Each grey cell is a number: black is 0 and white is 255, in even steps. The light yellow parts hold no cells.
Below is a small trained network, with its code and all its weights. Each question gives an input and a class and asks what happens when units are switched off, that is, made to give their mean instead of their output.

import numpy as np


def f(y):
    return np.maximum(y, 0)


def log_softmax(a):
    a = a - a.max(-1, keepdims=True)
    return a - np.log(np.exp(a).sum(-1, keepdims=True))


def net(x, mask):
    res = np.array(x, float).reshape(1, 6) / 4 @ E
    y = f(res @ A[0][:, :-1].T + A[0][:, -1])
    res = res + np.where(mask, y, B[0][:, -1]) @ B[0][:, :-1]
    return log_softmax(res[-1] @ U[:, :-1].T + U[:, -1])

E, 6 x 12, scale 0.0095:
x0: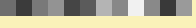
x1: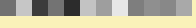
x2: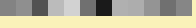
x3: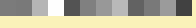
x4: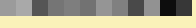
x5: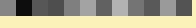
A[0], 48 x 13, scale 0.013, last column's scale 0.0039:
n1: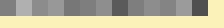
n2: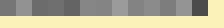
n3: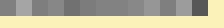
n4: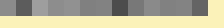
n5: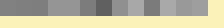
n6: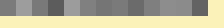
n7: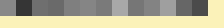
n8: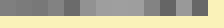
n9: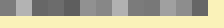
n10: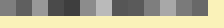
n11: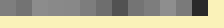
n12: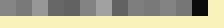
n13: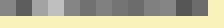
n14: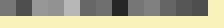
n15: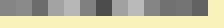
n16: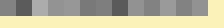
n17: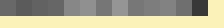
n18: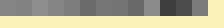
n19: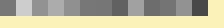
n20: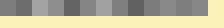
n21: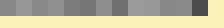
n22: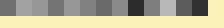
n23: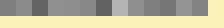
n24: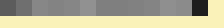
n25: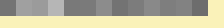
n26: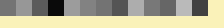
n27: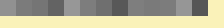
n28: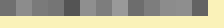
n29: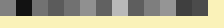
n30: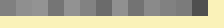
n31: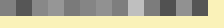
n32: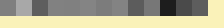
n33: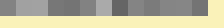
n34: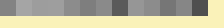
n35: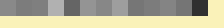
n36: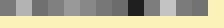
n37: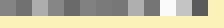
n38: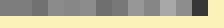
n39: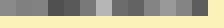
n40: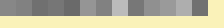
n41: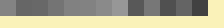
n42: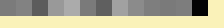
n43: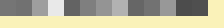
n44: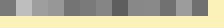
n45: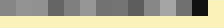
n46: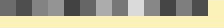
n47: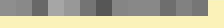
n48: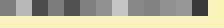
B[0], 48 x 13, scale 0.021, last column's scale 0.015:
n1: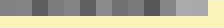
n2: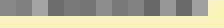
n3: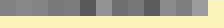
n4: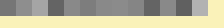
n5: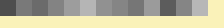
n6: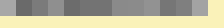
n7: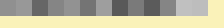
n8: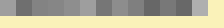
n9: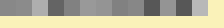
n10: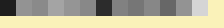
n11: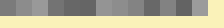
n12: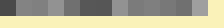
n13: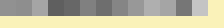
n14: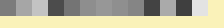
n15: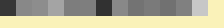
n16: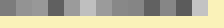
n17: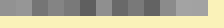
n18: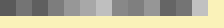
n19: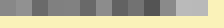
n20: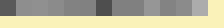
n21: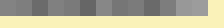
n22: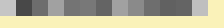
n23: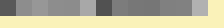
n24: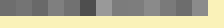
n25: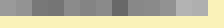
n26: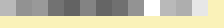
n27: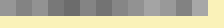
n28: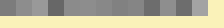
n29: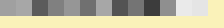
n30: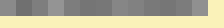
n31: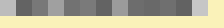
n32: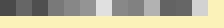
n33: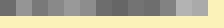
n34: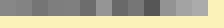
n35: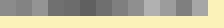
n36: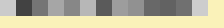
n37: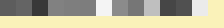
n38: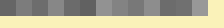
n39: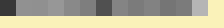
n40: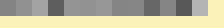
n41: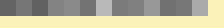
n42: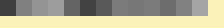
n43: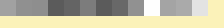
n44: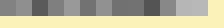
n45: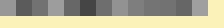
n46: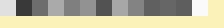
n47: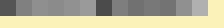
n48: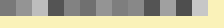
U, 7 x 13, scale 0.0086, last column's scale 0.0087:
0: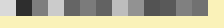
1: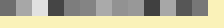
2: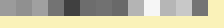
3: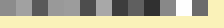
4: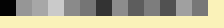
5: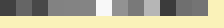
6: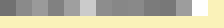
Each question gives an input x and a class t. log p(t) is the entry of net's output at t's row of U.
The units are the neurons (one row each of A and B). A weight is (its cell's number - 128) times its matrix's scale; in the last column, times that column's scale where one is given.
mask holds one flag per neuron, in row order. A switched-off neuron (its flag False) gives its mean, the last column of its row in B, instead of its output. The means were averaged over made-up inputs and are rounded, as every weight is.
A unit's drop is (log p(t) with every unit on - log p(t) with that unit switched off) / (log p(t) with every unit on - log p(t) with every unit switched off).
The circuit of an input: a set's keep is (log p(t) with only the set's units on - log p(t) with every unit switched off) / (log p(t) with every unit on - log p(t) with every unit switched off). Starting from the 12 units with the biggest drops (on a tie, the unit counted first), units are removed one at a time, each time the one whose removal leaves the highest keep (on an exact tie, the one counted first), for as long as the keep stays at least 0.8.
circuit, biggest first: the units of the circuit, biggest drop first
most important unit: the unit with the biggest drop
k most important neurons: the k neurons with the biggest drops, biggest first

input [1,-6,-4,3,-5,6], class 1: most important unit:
n14
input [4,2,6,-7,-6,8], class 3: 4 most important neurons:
(n29, n7, n43, n17)
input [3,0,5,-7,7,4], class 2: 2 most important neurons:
(n26, n37)
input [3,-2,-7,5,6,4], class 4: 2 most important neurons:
(n10, n37)
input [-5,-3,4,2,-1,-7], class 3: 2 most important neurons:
(n46, n19)
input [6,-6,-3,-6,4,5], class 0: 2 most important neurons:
(n46, n43)
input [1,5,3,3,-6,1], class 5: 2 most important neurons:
(n37, n14)
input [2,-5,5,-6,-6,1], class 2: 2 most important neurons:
(n26, n32)
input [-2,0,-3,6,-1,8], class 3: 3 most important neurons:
(n29, n7, n26)
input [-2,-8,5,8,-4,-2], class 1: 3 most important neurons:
(n14, n16, n26)
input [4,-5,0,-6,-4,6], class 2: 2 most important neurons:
(n26, n27)
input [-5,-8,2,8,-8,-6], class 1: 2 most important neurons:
(n14, n16)
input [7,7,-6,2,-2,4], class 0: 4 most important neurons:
(n46, n14, n31, n8)
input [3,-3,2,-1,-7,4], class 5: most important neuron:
(n37)
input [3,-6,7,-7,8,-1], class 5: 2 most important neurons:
(n32, n18)
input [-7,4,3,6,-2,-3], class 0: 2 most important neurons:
(n36, n22)
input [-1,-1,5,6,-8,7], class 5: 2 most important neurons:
(n37, n5)
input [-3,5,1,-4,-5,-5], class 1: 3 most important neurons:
(n29, n48, n9)
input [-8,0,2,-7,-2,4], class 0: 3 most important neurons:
(n36, n22, n43)
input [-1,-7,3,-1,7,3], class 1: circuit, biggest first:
(n14)
